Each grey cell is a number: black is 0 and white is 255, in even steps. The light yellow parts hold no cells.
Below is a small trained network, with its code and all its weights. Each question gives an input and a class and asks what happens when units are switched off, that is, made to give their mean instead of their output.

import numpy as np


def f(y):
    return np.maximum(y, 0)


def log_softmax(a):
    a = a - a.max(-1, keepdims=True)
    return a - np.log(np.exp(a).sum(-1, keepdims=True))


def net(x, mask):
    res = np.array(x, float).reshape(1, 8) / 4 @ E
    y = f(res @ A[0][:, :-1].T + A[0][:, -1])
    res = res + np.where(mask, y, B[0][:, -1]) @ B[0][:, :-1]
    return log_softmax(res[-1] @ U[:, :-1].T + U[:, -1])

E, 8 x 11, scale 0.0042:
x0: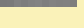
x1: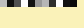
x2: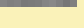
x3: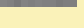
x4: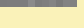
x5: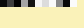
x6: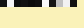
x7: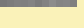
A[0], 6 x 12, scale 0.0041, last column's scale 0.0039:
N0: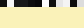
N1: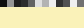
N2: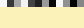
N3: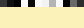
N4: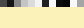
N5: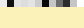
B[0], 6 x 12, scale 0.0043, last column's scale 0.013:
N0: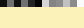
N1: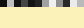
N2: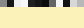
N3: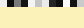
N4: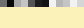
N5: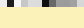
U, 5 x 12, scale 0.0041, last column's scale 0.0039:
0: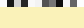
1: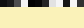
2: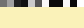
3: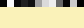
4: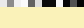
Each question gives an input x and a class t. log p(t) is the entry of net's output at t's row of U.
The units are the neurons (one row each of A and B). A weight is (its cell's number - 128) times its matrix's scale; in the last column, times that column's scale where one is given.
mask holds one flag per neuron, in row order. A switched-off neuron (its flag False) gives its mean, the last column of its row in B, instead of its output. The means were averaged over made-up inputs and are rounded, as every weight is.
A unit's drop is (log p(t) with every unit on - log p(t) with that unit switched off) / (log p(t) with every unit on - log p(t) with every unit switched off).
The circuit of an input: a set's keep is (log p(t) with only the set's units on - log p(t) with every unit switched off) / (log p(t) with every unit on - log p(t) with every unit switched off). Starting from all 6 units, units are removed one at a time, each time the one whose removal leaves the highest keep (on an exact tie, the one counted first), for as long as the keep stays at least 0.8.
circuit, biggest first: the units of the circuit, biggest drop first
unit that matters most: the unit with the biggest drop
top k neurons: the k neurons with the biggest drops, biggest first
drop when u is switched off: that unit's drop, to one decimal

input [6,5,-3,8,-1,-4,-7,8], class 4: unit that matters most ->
N5
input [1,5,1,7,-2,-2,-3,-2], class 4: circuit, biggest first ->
(N0 N2 N1)
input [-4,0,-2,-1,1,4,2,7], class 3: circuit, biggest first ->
(N5 N4)
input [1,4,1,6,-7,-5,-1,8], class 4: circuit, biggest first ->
(N0 N4 N2)
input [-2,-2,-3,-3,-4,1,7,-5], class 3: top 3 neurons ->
(N3 N5 N0)
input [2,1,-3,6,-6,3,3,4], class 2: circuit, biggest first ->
(N4 N2)
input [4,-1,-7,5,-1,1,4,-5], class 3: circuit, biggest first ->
(N3 N5 N4)
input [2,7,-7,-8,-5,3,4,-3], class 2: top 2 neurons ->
(N3 N4)
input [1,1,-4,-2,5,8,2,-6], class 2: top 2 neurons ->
(N3 N2)
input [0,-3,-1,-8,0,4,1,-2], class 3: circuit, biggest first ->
(N2 N5)
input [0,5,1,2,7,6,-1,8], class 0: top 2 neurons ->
(N3 N0)
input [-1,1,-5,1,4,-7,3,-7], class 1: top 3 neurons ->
(N2 N3 N0)
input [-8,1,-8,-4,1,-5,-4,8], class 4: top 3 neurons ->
(N3 N0 N2)
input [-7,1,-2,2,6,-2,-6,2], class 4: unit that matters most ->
N3
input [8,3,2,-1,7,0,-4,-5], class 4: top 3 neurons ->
(N0 N3 N5)
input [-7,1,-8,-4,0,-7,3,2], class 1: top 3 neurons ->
(N2 N3 N0)
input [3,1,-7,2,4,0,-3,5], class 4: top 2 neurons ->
(N3 N0)
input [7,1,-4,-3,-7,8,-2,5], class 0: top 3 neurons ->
(N3 N0 N2)
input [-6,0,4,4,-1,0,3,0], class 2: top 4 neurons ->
(N4 N1 N2 N5)
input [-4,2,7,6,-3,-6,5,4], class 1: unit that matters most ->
N2
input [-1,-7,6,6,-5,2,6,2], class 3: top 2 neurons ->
(N3 N1)
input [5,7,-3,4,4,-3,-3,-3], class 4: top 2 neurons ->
(N2 N0)
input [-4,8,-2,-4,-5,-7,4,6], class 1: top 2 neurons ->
(N2 N0)
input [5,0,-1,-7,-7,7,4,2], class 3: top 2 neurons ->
(N1 N5)
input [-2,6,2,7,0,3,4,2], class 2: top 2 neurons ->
(N3 N4)
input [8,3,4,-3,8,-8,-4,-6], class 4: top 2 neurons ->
(N2 N3)
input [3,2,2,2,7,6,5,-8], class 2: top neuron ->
(N3)
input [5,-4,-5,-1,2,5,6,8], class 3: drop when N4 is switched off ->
0.1
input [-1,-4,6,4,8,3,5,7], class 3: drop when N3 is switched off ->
0.2
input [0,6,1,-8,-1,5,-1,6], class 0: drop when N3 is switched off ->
0.7
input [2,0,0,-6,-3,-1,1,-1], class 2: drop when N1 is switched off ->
0.4
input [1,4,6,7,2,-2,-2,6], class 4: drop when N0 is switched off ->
0.3
